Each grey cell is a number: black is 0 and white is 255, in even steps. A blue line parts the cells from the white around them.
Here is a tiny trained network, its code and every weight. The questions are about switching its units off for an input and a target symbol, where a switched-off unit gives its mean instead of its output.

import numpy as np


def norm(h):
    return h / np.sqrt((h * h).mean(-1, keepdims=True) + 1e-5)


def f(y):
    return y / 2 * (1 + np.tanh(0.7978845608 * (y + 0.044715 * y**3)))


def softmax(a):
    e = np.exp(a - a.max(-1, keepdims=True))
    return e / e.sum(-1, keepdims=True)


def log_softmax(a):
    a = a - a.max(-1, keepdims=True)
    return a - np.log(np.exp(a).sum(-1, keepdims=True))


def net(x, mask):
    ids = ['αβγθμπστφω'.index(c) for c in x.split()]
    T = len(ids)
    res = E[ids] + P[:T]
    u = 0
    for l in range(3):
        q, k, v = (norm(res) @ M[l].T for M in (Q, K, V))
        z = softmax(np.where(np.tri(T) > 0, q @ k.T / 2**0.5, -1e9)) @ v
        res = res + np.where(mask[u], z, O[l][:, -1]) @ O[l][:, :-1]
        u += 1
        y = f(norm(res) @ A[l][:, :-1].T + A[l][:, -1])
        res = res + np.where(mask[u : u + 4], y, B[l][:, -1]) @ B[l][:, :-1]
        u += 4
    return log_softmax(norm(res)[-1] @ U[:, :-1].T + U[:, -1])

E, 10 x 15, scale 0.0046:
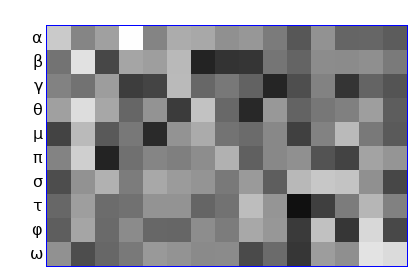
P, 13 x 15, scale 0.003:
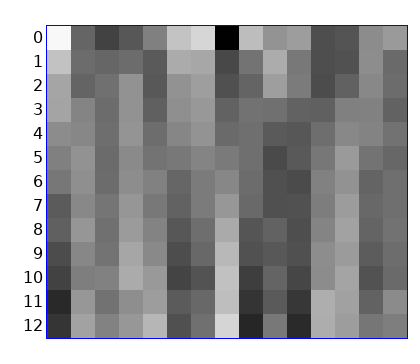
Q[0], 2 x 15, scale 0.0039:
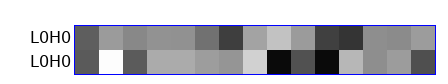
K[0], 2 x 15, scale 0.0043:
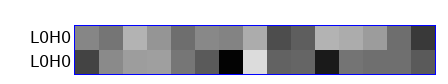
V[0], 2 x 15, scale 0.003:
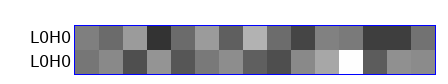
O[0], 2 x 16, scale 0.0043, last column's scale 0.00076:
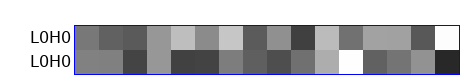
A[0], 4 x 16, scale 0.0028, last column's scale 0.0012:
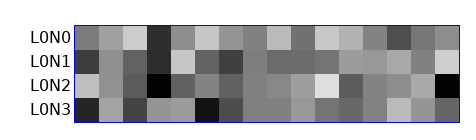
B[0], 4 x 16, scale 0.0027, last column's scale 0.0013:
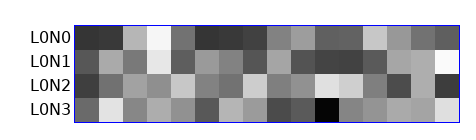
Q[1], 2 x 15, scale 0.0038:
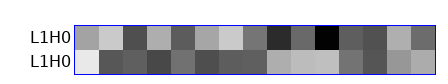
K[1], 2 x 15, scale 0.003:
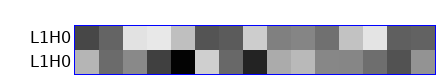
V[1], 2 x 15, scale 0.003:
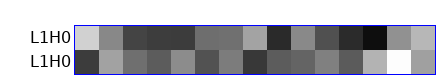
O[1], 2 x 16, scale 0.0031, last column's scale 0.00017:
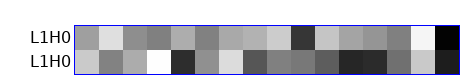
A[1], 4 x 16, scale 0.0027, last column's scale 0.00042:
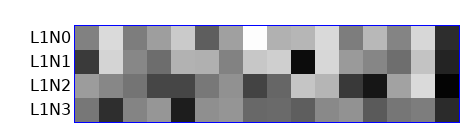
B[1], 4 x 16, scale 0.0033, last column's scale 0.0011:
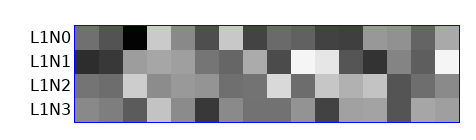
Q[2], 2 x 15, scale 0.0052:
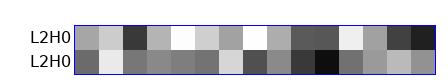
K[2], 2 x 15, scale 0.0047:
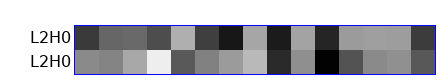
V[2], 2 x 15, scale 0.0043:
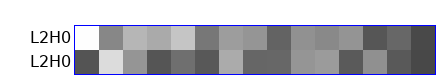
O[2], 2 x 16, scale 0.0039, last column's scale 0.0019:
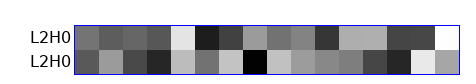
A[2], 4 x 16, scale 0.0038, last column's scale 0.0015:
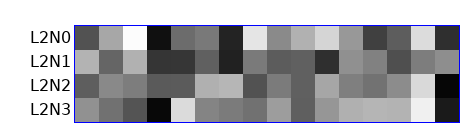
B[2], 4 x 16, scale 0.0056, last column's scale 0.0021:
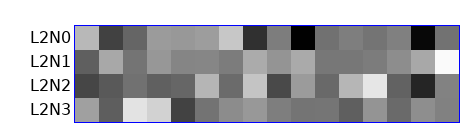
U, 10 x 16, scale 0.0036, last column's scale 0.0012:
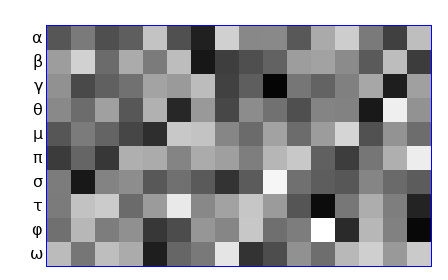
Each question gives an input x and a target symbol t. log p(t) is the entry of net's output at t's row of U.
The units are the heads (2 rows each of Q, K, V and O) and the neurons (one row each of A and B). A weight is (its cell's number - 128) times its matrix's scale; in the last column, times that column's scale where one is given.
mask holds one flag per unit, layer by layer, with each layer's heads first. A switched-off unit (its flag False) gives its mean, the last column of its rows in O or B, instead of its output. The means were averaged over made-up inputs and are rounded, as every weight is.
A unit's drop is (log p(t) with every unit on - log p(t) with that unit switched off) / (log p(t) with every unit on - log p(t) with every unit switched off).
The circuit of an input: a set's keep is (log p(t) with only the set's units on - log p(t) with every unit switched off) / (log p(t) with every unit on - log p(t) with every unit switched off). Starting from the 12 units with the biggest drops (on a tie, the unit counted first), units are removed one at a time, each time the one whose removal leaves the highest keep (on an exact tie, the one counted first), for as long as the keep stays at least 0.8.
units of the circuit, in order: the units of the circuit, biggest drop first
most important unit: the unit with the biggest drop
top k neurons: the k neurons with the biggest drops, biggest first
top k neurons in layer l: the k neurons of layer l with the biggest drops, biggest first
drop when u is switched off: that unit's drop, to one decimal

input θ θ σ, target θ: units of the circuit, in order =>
(L2H0)
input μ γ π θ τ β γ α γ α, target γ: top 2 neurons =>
(L2N1, L1N1)
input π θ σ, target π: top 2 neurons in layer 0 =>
(L0N3, L0N1)
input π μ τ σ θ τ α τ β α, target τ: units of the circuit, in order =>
(L0H0, L2H0)
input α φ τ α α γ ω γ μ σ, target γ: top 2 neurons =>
(L2N1, L0N1)
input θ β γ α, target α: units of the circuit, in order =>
(L1H0, L2H0)
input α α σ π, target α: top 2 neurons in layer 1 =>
(L1N2, L1N0)
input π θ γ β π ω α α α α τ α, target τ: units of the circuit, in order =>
(L2H0, L0H0)
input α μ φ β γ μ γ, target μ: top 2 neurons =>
(L2N2, L1N3)
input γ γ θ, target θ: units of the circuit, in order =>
(L2H0, L1H0)
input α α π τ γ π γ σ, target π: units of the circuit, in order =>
(L1N1, L1H0)
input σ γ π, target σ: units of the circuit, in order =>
(L1H0, L0N0)
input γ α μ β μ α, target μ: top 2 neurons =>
(L2N2, L0N3)
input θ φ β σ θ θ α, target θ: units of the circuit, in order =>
(L2H0)
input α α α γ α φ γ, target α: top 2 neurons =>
(L2N1, L1N1)
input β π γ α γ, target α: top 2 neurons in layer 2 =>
(L2N1, L2N0)
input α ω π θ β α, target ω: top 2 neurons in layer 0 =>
(L0N3, L0N1)
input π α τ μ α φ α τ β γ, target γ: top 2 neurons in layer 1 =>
(L1N1, L1N0)
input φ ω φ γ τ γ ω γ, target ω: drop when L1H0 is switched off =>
0.3
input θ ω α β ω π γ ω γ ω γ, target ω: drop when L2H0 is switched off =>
1.0
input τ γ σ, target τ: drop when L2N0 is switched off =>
0.1
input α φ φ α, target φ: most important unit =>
L0H0
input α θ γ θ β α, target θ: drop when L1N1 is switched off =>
0.0
